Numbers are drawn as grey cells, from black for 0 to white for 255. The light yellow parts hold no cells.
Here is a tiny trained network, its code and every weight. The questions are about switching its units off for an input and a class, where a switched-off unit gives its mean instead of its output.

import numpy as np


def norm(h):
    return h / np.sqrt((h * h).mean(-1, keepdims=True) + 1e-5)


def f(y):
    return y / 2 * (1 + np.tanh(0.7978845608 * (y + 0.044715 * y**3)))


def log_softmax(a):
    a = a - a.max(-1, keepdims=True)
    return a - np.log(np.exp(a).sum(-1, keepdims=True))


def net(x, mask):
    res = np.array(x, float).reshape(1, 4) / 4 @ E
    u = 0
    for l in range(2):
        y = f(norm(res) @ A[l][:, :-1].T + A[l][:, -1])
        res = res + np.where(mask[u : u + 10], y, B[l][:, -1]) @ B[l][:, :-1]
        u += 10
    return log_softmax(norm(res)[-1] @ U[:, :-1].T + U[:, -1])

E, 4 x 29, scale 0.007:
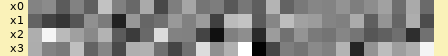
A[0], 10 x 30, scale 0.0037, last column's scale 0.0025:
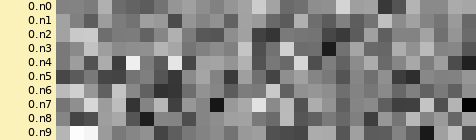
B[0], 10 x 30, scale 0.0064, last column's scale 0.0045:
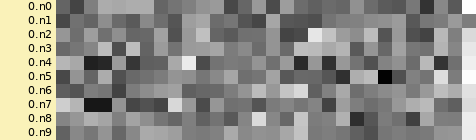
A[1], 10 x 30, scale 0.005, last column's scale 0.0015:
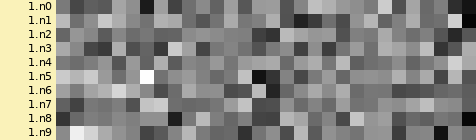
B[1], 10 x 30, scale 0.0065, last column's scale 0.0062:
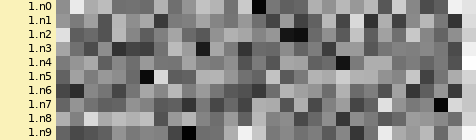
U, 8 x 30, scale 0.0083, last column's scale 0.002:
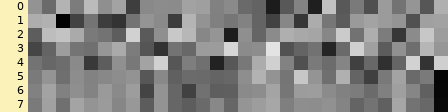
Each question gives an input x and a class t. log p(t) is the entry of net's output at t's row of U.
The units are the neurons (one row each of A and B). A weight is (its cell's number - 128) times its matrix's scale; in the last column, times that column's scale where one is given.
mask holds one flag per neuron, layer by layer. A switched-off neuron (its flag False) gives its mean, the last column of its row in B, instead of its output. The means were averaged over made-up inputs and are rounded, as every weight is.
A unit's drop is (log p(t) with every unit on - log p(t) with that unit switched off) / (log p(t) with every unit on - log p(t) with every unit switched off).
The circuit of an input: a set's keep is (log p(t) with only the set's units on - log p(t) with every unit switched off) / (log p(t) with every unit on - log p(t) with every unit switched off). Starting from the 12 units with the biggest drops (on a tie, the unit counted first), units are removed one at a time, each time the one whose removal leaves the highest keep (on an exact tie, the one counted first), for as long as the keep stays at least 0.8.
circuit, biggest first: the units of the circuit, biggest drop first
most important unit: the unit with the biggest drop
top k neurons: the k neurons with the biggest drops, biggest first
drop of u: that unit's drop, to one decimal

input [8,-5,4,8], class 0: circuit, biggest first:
[1.n1]
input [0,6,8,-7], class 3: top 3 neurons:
[1.n9; 0.n6; 0.n0]
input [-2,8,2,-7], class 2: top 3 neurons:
[1.n0; 0.n0; 1.n1]
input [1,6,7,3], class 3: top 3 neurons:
[1.n9; 0.n2; 0.n6]
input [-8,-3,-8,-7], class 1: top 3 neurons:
[0.n7; 1.n2; 1.n7]
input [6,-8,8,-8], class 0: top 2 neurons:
[1.n2; 1.n8]
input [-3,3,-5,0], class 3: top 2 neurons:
[0.n8; 0.n4]
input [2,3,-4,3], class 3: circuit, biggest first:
[0.n8; 1.n3]
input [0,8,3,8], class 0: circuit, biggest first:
[1.n1; 0.n0]
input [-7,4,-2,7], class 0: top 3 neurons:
[1.n1; 0.n0; 0.n4]
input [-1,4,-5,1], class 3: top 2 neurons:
[0.n8; 0.n2]
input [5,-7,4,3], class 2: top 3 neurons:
[0.n2; 0.n7; 1.n5]
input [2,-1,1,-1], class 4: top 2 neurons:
[1.n9; 1.n2]
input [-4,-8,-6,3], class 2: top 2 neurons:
[0.n3; 1.n5]
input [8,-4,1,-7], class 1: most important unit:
0.n4
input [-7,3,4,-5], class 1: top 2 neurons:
[0.n7; 0.n0]
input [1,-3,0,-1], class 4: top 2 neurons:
[0.n3; 1.n0]
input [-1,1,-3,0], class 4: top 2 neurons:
[0.n8; 1.n9]
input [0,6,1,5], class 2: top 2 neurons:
[1.n0; 0.n5]
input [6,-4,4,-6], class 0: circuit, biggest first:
[1.n2]
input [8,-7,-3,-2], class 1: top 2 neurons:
[0.n4; 1.n3]
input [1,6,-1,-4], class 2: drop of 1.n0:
1.0
